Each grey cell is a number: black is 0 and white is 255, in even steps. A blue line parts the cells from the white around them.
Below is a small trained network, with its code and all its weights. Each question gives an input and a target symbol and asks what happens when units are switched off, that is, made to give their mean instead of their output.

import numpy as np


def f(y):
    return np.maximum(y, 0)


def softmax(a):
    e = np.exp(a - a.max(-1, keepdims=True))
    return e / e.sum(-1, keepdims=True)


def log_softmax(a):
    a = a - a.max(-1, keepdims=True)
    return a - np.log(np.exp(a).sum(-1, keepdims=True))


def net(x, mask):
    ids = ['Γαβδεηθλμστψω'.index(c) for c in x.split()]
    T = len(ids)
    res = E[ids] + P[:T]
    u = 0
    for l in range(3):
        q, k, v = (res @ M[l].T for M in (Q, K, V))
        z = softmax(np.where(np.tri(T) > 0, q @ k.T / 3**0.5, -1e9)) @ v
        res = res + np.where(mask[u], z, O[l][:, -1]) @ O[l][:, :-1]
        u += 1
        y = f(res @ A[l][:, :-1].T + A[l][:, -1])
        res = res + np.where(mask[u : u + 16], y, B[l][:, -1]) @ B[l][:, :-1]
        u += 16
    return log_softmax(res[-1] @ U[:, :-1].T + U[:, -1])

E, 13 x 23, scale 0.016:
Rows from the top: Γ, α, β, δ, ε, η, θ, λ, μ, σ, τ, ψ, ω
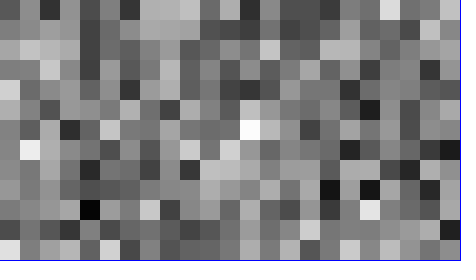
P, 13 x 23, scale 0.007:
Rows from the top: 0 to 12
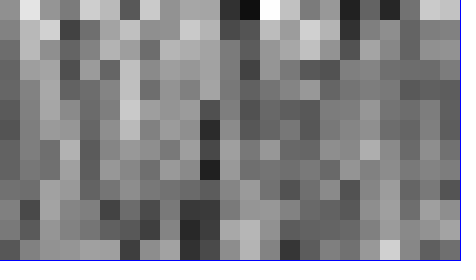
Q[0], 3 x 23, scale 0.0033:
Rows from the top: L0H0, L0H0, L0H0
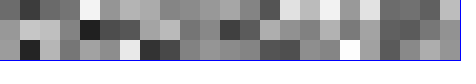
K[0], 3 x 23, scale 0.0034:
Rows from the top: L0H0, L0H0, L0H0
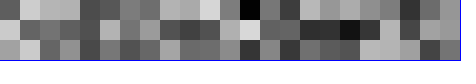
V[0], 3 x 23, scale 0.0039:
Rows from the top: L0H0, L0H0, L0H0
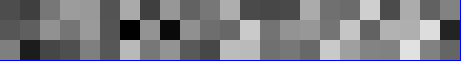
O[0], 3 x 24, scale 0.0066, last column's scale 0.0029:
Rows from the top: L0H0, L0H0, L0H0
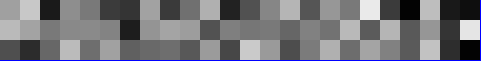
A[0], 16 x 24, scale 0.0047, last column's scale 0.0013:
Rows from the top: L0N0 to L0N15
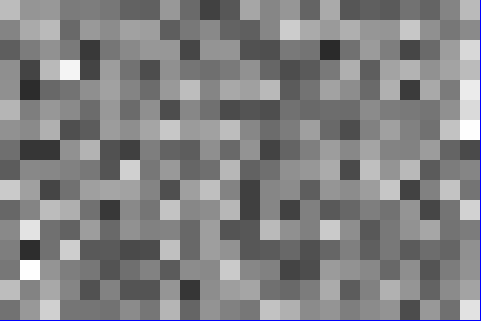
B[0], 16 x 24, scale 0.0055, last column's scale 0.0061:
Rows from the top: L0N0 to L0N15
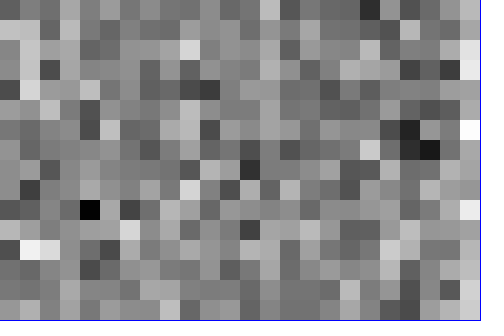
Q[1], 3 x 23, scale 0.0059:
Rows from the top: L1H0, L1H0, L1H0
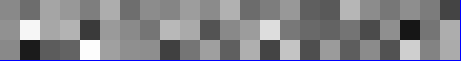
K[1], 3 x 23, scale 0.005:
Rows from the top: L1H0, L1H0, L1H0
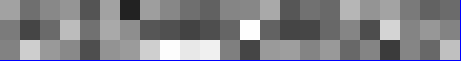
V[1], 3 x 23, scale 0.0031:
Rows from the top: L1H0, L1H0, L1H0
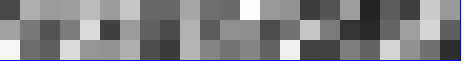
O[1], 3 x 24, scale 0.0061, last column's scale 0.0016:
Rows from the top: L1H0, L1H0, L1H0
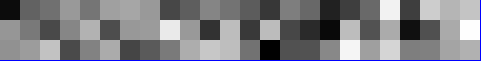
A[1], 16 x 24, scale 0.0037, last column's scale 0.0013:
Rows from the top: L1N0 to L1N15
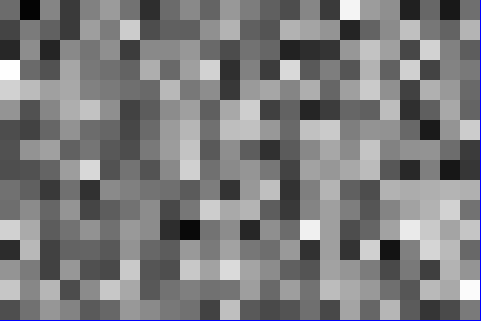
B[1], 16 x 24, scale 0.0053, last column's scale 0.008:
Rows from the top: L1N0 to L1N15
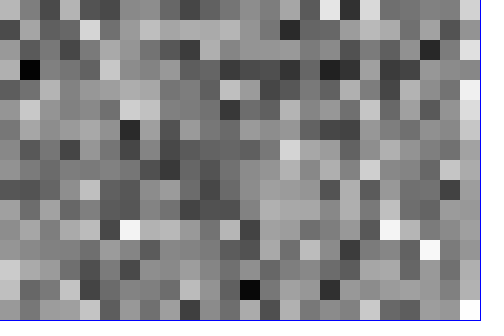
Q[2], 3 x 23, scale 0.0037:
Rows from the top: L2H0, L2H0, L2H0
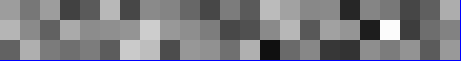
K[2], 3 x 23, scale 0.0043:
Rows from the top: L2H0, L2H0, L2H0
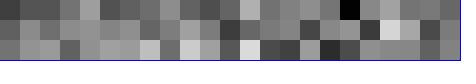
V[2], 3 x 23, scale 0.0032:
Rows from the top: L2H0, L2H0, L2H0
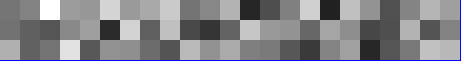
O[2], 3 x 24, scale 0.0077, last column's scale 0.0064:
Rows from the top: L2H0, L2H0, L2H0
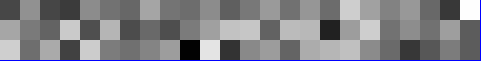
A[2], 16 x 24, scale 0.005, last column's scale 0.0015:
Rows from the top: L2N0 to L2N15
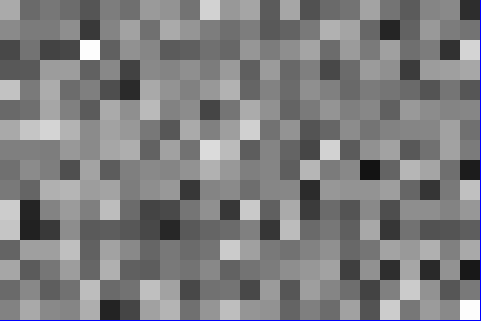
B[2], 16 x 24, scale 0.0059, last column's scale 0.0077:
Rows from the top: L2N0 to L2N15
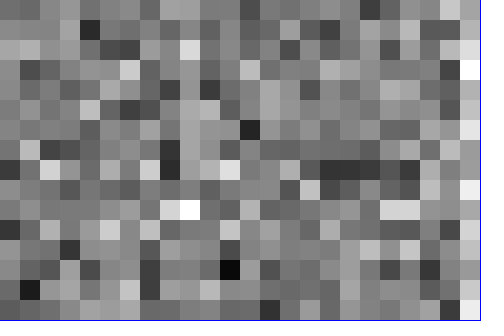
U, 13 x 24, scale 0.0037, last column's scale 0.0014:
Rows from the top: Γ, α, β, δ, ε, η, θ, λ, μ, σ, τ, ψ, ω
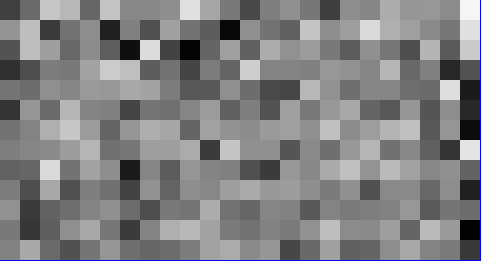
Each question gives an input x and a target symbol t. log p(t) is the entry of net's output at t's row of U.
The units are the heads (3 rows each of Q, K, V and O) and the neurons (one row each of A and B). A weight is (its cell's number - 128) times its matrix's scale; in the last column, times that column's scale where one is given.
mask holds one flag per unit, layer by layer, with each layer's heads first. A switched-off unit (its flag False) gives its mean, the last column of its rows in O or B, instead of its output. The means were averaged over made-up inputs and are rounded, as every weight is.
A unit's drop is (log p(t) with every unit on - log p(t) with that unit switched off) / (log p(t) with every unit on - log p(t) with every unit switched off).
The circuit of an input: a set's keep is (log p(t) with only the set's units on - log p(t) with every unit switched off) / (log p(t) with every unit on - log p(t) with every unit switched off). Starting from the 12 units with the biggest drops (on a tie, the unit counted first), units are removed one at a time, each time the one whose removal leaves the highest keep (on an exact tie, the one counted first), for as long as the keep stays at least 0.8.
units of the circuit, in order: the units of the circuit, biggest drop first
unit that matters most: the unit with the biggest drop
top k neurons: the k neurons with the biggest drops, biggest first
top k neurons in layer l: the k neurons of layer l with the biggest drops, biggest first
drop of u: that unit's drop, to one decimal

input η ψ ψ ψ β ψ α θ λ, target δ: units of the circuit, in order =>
(L1H0; L0N4; L2N2; L0H0)
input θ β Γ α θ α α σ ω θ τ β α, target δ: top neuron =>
(L0N4)
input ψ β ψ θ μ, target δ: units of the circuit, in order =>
(L1H0; L0N4; L2N2)
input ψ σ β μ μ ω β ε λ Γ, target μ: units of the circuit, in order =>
(L1H0; L1N7; L0N3)
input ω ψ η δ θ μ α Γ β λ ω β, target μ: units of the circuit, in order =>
(L1H0; L1N10)
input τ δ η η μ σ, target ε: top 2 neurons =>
(L1N15; L0N9)
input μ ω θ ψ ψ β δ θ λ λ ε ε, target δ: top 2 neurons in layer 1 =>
(L1N9; L1N0)
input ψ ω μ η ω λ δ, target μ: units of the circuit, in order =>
(L1H0; L1N7)
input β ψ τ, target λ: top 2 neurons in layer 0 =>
(L0N2; L0N6)
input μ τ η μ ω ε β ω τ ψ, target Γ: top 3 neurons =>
(L0N6; L0N3; L2N14)
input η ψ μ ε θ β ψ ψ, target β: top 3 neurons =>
(L0N6; L0N7; L0N10)
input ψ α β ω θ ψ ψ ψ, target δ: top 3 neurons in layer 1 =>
(L1N0; L1N8; L1N4)
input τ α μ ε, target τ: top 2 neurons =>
(L1N3; L2N13)
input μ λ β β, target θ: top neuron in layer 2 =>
(L2N9)
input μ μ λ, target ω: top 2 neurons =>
(L0N8; L2N7)
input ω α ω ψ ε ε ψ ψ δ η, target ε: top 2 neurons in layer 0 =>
(L0N4; L0N10)
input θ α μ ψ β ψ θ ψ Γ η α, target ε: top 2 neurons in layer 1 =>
(L1N2; L1N15)
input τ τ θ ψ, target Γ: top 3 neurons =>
(L2N8; L2N14; L2N2)
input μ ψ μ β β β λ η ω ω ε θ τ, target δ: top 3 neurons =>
(L0N4; L2N3; L2N2)
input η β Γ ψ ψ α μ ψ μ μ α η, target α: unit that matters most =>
L1N5
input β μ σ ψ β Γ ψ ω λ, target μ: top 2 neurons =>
(L0N3; L1N7)
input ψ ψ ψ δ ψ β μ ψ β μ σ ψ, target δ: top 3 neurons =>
(L2N11; L0N7; L1N0)
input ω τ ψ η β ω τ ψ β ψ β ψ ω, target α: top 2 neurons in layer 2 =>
(L2N11; L2N9)
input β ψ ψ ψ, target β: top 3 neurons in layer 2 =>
(L2N11; L2N3; L2N14)
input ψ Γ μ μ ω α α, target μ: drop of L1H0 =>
0.9
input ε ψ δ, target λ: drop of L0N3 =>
0.1
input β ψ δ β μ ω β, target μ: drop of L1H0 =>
1.1
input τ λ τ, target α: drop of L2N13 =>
0.2
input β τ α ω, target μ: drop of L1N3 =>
-0.1
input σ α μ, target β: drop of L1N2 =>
0.0
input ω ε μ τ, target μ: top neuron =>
(L0N3)
